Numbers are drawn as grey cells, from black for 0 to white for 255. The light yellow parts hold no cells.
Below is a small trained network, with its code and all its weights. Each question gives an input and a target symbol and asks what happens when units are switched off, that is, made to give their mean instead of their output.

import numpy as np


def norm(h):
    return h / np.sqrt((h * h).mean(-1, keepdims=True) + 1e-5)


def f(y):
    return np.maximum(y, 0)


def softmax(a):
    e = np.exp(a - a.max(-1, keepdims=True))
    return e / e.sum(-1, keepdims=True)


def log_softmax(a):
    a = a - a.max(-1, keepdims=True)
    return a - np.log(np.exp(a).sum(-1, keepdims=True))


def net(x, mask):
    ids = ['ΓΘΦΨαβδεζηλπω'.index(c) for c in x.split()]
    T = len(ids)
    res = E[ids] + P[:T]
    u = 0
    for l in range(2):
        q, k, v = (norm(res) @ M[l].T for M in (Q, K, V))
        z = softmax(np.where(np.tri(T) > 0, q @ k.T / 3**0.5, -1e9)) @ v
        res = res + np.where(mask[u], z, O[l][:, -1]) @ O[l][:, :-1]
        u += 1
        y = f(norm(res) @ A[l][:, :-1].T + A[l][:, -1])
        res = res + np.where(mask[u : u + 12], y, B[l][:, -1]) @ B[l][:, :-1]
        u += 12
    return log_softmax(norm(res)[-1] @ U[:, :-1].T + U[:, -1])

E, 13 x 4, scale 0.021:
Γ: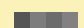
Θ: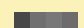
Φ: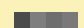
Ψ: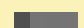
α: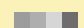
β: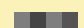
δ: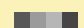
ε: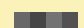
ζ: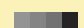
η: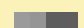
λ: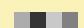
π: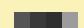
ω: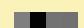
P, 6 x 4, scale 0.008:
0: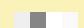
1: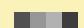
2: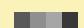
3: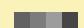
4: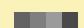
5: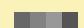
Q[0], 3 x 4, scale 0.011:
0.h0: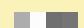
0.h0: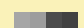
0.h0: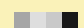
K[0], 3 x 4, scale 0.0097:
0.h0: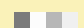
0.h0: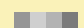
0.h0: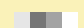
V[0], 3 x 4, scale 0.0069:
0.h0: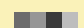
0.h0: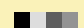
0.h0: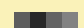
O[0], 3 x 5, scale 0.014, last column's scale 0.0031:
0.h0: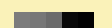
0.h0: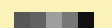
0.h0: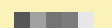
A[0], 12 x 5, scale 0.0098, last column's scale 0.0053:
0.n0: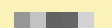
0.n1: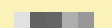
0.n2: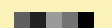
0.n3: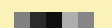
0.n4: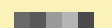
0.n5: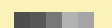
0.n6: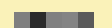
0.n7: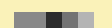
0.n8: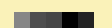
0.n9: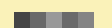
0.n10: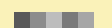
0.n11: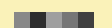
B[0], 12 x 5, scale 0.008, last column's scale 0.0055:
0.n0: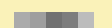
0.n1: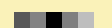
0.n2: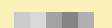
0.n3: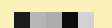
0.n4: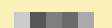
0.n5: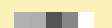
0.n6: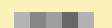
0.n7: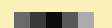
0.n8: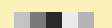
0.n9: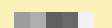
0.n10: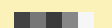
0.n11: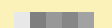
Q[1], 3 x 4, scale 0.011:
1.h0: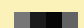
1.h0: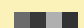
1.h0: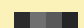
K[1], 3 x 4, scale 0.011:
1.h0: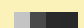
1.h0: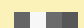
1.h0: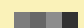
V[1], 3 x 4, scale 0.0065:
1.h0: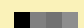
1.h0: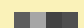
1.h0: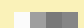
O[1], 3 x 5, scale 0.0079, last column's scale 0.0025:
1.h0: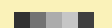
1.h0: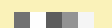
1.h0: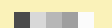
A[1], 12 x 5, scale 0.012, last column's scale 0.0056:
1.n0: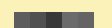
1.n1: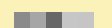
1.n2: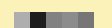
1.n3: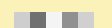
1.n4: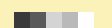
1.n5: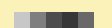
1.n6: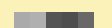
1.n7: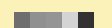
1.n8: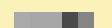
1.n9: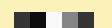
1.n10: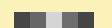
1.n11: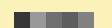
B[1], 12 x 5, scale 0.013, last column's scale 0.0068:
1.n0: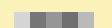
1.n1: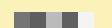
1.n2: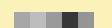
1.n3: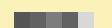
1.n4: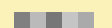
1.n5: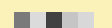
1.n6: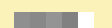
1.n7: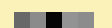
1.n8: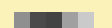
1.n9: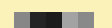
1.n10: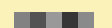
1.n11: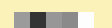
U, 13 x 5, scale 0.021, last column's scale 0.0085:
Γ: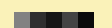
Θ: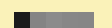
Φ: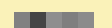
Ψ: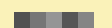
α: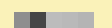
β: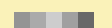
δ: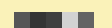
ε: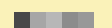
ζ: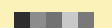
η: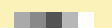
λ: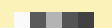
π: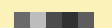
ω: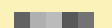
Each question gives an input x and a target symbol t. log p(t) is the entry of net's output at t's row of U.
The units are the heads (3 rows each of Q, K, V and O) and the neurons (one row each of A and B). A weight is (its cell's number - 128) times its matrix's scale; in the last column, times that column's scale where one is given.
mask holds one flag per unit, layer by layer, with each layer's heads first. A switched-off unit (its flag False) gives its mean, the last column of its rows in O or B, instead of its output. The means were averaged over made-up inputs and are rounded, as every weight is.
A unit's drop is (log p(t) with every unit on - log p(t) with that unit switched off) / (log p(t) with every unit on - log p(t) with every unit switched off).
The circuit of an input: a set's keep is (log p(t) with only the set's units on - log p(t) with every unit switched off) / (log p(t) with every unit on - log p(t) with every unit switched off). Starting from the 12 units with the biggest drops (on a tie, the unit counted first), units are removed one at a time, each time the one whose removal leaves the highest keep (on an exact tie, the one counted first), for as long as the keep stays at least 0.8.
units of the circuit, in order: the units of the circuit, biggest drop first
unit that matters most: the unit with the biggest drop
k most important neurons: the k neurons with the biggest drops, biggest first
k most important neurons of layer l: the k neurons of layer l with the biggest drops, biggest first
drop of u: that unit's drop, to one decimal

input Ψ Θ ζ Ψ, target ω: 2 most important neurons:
1.n8, 0.n5
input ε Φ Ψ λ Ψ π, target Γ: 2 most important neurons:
0.n3, 1.n1
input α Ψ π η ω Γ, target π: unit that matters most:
1.h0
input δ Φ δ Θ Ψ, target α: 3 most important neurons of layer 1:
1.n11, 1.n5, 1.n0
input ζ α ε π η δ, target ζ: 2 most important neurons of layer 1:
1.n4, 1.n7
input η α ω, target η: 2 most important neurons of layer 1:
1.n5, 1.n8
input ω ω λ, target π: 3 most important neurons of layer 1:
1.n2, 1.n11, 1.n3
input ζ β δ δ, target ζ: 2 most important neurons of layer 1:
1.n7, 1.n4
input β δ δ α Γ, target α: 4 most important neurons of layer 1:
1.n11, 1.n5, 1.n3, 1.n2
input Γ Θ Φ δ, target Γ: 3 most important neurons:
1.n11, 1.n1, 0.n9
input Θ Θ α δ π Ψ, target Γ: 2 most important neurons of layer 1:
1.n5, 1.n0
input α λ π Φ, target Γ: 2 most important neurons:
1.n0, 1.n11
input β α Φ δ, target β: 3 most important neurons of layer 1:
1.n3, 1.n5, 1.n8
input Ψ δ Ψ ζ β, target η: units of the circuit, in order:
1.n5
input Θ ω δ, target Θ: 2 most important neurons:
0.n10, 1.n0
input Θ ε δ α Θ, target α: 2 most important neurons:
1.n11, 1.n5
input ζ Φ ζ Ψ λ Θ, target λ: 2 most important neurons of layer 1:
1.n11, 1.n3
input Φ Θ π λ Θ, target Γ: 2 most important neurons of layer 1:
1.n1, 1.n6
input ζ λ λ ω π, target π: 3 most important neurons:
0.n3, 1.n8, 0.n5
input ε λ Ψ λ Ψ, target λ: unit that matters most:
0.h0
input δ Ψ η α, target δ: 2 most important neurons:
1.n9, 1.n4
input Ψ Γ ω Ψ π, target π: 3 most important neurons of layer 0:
0.n3, 0.n5, 0.n2
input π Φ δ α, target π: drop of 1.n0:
0.2
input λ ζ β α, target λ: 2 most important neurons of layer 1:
1.n8, 1.n5
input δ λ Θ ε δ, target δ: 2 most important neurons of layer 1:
1.n9, 1.n4
